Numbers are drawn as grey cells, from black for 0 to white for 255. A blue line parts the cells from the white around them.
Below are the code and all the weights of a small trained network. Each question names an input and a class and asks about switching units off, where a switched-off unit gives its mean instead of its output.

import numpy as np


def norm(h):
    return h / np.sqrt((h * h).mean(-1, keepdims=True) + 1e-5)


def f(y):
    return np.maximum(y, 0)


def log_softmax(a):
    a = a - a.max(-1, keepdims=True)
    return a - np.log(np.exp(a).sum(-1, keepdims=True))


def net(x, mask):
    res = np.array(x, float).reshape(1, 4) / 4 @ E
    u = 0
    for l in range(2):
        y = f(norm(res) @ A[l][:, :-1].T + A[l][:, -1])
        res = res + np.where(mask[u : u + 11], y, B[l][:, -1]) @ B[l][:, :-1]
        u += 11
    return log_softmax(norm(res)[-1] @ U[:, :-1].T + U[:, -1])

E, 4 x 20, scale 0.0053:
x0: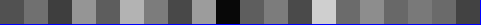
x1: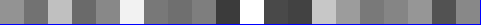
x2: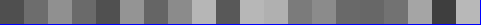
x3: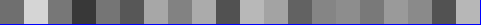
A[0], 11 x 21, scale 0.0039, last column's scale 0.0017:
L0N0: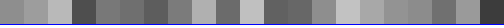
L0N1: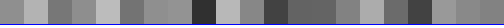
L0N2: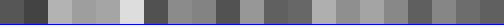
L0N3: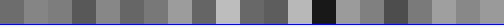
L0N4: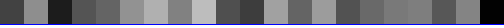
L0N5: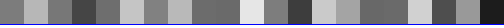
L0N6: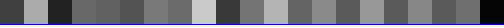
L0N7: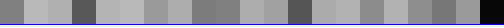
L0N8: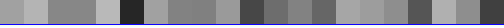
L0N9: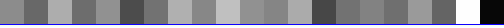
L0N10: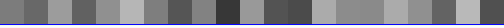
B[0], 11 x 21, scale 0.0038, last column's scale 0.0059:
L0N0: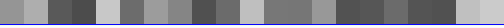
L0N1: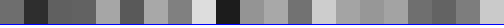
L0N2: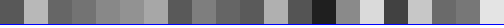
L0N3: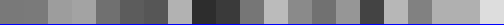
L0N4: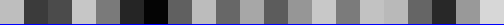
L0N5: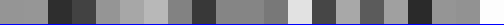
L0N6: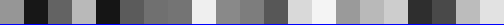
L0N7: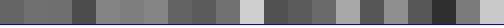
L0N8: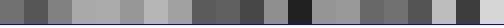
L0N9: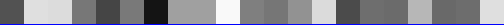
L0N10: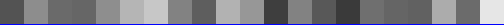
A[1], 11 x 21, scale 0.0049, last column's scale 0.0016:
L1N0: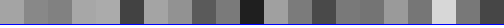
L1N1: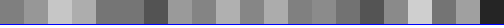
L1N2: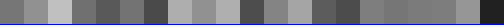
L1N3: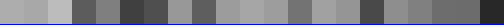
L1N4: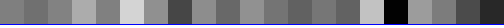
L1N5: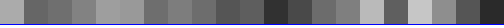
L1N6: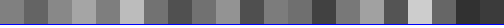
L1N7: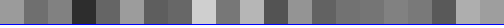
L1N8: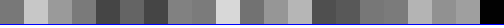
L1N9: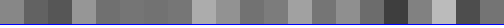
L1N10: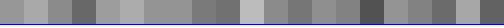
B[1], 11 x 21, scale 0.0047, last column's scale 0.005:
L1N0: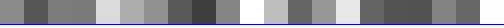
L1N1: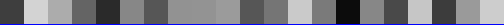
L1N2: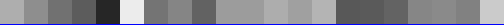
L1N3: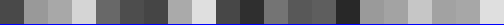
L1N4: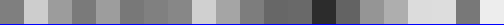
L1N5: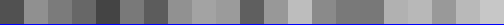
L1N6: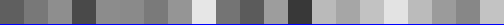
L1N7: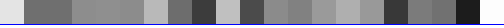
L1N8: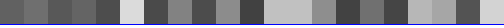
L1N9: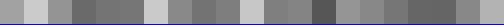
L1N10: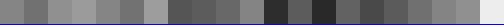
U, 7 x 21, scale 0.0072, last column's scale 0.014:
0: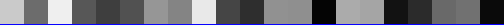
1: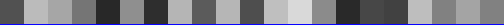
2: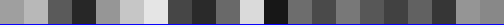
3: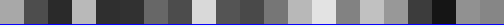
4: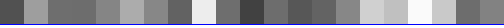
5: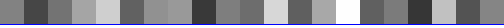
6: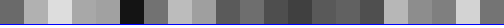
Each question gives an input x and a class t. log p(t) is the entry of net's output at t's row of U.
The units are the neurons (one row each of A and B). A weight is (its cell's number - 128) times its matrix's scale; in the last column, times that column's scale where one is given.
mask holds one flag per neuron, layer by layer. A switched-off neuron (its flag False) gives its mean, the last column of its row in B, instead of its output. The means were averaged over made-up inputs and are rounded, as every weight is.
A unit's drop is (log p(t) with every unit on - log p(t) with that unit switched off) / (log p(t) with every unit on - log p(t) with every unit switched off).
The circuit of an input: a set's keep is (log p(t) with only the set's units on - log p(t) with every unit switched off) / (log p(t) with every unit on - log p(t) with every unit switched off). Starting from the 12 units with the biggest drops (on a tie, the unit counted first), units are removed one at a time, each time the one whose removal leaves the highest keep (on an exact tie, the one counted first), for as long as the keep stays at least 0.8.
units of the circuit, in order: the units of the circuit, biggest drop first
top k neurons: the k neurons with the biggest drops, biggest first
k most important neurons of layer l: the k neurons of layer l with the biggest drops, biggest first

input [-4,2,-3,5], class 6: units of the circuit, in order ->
[L1N3]
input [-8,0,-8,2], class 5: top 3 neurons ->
[L1N0, L0N8, L0N1]
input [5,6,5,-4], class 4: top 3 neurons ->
[L0N2, L1N4, L1N6]
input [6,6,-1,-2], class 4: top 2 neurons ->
[L0N2, L1N4]
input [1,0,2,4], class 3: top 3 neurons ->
[L0N6, L0N4, L1N0]
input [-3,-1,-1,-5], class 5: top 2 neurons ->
[L1N0, L0N1]
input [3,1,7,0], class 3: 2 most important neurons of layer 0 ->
[L0N6, L0N4]
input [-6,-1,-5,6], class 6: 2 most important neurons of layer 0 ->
[L0N9, L0N8]
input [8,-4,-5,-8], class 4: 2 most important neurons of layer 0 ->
[L0N5, L0N3]
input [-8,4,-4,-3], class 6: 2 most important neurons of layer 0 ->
[L0N1, L0N8]
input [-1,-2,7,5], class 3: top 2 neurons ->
[L0N6, L0N4]
